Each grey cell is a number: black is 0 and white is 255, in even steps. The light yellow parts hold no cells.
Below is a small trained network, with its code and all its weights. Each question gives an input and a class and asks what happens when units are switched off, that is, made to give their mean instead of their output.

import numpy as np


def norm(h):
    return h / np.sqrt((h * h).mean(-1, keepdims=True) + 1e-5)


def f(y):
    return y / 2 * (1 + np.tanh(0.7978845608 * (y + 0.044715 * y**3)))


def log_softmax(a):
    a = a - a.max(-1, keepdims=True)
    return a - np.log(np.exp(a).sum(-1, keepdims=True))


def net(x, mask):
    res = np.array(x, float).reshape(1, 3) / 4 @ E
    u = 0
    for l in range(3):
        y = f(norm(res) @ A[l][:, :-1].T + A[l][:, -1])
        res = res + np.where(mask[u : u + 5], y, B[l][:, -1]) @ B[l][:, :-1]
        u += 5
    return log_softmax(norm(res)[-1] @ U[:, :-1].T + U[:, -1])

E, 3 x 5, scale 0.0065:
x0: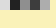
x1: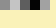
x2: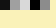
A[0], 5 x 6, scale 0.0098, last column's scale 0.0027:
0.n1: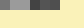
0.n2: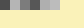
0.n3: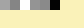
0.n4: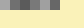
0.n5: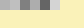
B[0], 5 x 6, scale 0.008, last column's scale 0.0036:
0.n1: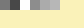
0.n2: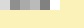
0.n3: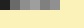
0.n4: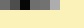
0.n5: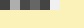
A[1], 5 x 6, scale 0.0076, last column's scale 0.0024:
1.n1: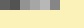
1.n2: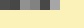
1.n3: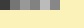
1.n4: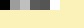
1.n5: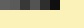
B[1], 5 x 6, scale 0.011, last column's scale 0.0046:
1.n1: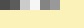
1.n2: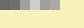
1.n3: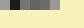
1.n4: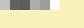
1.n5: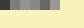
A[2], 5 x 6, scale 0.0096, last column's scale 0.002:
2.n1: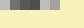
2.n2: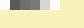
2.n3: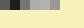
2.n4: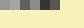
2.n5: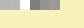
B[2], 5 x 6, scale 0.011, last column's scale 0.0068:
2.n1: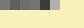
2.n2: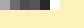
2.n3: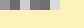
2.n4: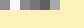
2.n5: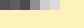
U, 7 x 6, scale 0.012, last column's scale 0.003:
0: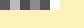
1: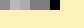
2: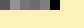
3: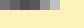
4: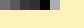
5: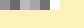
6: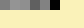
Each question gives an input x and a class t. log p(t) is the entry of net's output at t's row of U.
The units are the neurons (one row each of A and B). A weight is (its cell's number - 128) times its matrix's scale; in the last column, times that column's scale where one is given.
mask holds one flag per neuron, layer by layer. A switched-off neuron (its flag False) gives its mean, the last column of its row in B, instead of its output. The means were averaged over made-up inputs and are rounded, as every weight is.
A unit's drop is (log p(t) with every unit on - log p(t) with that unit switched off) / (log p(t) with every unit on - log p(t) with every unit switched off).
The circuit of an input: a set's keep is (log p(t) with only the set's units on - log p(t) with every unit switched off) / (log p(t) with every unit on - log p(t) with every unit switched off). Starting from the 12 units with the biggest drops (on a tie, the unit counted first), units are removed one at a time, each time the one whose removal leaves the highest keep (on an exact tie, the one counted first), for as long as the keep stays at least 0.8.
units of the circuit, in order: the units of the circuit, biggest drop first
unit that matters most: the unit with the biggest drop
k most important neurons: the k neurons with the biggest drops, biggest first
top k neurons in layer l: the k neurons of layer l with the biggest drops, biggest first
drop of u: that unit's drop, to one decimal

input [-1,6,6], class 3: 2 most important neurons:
2.n5, 0.n2
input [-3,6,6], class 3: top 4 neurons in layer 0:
0.n2, 0.n1, 0.n4, 0.n5
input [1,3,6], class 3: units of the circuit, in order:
2.n5, 0.n2
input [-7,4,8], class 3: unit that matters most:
2.n5
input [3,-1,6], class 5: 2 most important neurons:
0.n1, 1.n1
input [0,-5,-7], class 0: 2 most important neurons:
0.n5, 0.n1
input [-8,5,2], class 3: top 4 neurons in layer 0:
0.n2, 0.n1, 0.n4, 0.n5
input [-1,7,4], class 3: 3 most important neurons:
2.n5, 0.n2, 0.n1
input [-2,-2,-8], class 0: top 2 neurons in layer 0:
0.n5, 0.n2
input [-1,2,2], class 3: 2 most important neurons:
2.n5, 0.n2
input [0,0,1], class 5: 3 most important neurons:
0.n1, 1.n1, 0.n5
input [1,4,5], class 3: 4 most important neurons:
2.n5, 0.n2, 0.n1, 0.n5
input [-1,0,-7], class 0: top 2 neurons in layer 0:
0.n5, 0.n2
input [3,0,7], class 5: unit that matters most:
0.n1
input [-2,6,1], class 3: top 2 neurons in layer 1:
1.n4, 1.n3
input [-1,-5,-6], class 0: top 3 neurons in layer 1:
1.n4, 1.n3, 1.n1
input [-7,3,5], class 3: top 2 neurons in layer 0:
0.n2, 0.n1
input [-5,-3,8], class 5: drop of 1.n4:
0.2
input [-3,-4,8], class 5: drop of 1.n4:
0.1
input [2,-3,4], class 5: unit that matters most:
1.n1
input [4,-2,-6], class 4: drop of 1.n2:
0.0
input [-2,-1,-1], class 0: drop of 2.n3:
0.1
